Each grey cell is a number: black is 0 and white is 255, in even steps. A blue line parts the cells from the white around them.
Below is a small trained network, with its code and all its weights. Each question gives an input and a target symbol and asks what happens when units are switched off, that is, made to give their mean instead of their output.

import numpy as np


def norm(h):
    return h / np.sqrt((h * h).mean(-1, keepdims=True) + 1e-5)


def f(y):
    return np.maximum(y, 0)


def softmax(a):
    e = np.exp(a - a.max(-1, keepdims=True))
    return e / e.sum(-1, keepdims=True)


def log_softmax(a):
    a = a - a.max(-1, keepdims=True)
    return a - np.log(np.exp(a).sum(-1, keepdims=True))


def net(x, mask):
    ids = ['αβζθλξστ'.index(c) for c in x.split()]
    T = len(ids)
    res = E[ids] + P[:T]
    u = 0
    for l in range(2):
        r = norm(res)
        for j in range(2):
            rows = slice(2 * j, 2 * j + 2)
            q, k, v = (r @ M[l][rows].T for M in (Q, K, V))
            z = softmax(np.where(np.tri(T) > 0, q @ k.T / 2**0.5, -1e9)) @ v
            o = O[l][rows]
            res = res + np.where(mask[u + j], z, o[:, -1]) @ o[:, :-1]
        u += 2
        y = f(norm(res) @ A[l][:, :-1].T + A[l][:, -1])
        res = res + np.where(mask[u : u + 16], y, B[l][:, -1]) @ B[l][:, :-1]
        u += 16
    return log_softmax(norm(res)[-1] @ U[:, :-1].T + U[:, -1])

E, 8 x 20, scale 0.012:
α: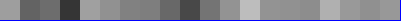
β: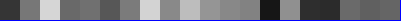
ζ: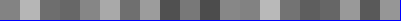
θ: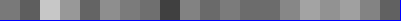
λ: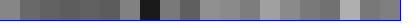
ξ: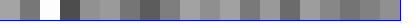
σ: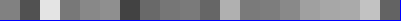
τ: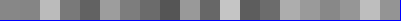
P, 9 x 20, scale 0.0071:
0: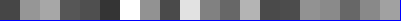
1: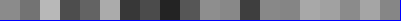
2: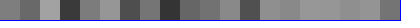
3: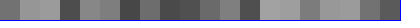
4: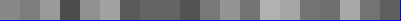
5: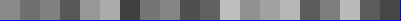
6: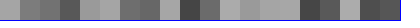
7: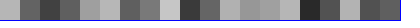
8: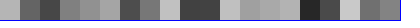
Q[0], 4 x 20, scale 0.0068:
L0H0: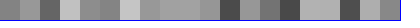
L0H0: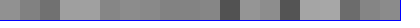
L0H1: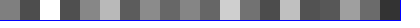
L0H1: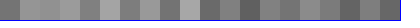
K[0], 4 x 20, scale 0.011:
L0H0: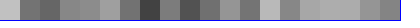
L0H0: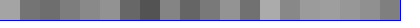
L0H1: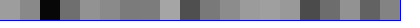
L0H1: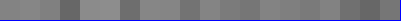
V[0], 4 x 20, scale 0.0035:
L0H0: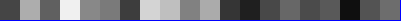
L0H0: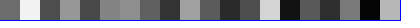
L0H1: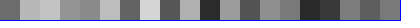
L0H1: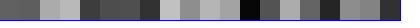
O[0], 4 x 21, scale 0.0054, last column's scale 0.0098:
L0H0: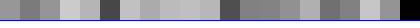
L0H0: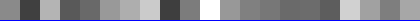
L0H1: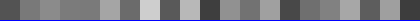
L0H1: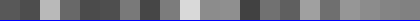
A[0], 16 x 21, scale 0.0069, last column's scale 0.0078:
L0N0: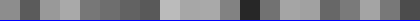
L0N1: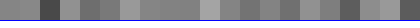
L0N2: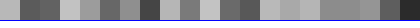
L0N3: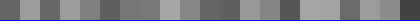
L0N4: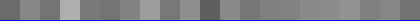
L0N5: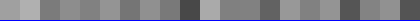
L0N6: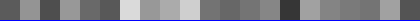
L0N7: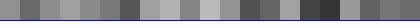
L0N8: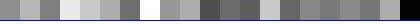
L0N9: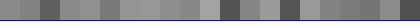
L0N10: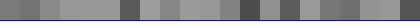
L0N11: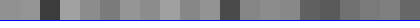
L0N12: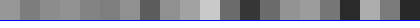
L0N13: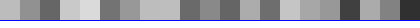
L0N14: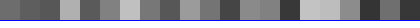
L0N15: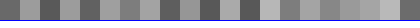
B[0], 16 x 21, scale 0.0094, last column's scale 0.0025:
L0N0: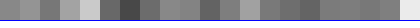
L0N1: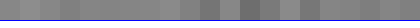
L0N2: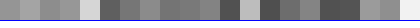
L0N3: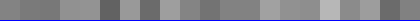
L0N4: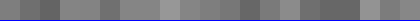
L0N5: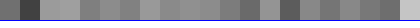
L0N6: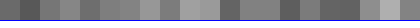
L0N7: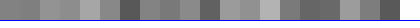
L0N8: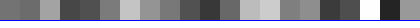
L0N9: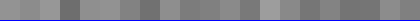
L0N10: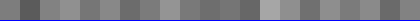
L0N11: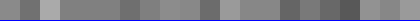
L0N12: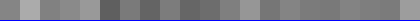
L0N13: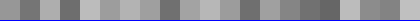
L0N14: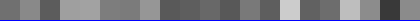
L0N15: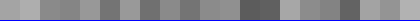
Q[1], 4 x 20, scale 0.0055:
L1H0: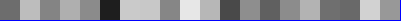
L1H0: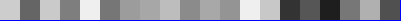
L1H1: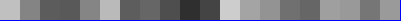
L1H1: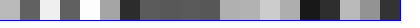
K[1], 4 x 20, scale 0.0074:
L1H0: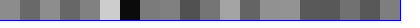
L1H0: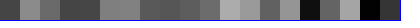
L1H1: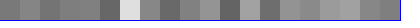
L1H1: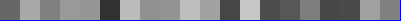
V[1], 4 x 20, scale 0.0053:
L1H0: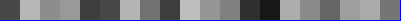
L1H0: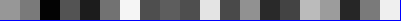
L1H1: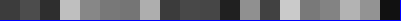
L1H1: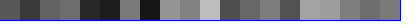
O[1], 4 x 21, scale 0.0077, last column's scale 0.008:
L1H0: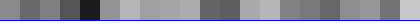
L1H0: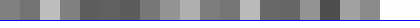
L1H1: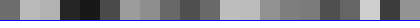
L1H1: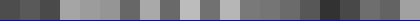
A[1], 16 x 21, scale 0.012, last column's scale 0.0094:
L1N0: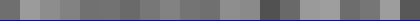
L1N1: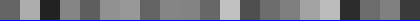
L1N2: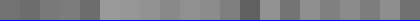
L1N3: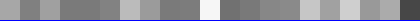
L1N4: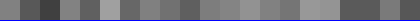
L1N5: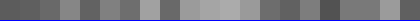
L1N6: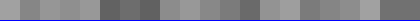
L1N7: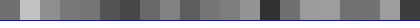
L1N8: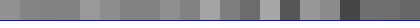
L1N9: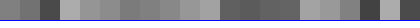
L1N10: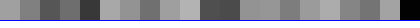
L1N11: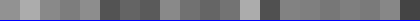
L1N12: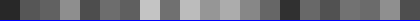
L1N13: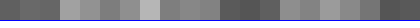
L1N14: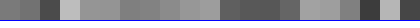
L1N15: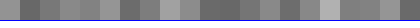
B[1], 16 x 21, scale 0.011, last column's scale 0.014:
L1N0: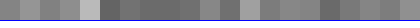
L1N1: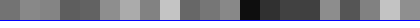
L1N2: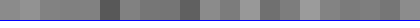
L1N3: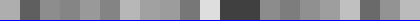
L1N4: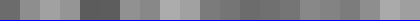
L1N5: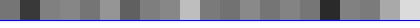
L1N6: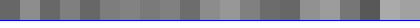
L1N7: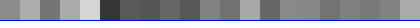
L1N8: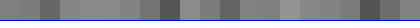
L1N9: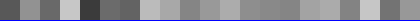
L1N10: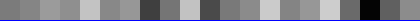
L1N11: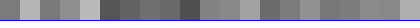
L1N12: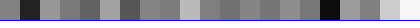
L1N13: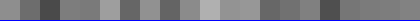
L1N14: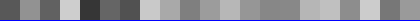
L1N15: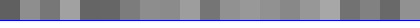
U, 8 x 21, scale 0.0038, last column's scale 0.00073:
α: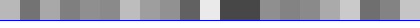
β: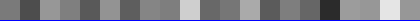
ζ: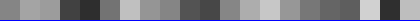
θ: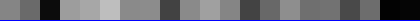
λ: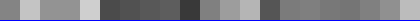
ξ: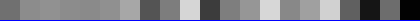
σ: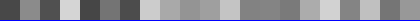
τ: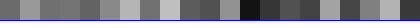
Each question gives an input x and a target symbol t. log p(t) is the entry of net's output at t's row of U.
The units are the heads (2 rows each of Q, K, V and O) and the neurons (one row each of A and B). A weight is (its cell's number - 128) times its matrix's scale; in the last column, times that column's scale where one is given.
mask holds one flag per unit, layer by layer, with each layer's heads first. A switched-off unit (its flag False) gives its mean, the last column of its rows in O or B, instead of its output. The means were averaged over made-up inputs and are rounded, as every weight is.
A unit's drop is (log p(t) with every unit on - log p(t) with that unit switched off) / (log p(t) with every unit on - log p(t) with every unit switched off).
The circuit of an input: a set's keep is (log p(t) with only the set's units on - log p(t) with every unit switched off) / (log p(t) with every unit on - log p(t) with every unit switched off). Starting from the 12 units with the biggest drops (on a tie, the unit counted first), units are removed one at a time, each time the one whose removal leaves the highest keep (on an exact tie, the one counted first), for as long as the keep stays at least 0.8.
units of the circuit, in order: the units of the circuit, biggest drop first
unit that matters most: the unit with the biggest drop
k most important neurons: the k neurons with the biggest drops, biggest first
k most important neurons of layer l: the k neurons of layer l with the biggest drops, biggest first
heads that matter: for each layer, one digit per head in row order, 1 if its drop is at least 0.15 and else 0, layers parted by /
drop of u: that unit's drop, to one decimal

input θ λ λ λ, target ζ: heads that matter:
00 / 01
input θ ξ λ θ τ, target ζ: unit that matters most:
L0N14
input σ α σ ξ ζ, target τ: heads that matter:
10 / 10
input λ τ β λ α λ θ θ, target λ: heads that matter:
10 / 00
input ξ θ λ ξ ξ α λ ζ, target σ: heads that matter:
00 / 01
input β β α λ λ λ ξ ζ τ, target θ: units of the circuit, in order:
[L1H0 L0H0]
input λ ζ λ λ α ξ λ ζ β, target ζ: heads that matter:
11 / 01
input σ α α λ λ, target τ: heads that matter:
10 / 10
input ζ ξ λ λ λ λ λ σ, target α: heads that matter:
10 / 01
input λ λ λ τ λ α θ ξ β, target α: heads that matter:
11 / 01
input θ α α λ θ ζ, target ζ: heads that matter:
00 / 00
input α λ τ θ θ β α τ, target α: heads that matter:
11 / 00
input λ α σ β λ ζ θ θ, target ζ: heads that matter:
11 / 00
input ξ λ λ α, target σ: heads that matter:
00 / 01
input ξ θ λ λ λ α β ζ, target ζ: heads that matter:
10 / 00
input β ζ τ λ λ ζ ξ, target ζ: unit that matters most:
L0H1
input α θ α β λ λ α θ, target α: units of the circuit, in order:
[L0N13 L0H0 L1N3]
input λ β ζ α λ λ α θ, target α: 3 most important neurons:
[L0N13 L1N3 L1N12]
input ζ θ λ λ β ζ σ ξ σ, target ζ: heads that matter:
11 / 00
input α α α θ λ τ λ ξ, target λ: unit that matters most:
L1H0
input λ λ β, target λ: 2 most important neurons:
[L0N12 L0N0]
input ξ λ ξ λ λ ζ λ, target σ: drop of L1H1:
0.9
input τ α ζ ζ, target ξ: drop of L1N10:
0.2
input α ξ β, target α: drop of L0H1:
1.1
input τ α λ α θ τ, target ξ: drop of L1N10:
0.2
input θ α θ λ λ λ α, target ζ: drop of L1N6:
0.0
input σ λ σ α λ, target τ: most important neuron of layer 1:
[L1N1]
